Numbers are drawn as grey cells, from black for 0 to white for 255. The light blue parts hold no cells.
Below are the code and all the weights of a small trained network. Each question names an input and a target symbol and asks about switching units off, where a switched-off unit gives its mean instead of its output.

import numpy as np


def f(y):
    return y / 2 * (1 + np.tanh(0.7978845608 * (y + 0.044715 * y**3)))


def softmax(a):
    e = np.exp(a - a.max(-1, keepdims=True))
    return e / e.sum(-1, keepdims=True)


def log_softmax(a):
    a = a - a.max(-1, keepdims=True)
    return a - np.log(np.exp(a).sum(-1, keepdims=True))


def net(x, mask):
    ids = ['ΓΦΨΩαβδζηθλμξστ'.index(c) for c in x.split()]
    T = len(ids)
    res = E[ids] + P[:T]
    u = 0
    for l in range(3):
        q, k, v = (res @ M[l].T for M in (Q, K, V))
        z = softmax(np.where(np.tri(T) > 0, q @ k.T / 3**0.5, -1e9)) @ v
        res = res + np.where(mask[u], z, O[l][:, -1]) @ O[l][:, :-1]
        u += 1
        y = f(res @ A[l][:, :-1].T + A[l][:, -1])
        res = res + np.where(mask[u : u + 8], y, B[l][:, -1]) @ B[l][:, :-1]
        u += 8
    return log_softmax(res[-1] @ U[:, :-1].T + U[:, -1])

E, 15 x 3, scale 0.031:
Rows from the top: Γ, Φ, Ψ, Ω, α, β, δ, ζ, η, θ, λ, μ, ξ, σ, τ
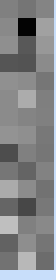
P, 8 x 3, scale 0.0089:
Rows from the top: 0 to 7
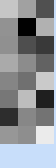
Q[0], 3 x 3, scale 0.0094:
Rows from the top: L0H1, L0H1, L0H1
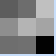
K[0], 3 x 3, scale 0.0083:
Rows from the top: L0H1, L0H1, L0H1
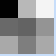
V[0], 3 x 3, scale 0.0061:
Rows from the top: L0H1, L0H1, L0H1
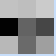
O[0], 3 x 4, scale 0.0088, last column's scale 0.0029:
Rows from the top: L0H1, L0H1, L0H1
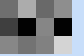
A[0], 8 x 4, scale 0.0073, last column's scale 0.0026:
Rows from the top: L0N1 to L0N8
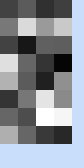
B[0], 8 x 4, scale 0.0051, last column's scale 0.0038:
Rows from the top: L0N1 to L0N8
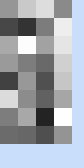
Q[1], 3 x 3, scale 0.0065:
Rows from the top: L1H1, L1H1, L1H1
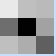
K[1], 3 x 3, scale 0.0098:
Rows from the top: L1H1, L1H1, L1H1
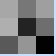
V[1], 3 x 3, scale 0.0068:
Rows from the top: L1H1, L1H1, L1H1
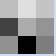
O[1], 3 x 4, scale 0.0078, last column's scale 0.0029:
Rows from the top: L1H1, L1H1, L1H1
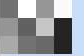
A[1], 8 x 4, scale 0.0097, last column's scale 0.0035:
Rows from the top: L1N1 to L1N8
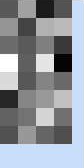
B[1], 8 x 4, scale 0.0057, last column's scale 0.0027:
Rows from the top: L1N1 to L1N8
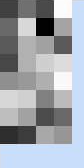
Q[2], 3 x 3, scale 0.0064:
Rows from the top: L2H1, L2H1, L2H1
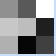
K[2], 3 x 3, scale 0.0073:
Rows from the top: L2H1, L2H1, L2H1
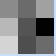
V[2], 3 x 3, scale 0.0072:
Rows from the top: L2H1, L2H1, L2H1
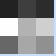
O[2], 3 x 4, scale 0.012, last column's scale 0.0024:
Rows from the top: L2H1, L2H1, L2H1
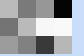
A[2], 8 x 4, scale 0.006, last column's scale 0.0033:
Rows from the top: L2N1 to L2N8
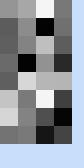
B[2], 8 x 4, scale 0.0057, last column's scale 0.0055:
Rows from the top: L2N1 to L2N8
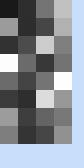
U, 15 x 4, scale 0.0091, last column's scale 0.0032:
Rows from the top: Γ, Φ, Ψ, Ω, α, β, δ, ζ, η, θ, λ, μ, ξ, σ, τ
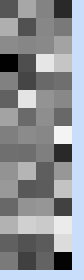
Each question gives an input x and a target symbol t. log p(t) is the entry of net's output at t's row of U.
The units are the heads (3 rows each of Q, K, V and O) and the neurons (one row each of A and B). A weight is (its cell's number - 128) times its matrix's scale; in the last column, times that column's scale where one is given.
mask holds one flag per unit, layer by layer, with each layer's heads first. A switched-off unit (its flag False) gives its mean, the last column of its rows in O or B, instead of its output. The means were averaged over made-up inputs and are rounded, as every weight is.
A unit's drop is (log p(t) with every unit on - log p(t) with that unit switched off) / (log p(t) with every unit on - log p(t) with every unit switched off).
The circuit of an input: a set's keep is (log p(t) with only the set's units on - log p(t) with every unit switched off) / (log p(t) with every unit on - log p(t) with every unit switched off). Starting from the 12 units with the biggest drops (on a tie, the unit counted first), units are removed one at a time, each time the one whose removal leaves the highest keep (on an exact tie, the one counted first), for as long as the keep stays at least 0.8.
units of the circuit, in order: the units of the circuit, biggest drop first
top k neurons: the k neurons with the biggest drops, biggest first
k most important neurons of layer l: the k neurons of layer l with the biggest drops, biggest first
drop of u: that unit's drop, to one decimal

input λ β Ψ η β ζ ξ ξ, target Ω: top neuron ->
L1N4
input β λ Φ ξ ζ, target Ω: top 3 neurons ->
L0N7, L2N1, L1N2
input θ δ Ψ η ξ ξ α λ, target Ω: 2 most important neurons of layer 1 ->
L1N4, L1N1
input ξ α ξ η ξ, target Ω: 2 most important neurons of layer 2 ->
L2N1, L2N6
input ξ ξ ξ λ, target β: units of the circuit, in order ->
L0H1, L1H1
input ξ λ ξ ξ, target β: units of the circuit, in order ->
L1H1, L0H1
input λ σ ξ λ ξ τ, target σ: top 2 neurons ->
L1N1, L0N2
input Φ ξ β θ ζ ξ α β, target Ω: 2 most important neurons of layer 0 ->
L0N7, L0N5
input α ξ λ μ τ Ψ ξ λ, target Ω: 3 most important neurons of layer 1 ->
L1N4, L1N2, L1N6
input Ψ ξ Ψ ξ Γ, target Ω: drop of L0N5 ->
0.0
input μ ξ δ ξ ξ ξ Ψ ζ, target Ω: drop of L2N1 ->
0.2
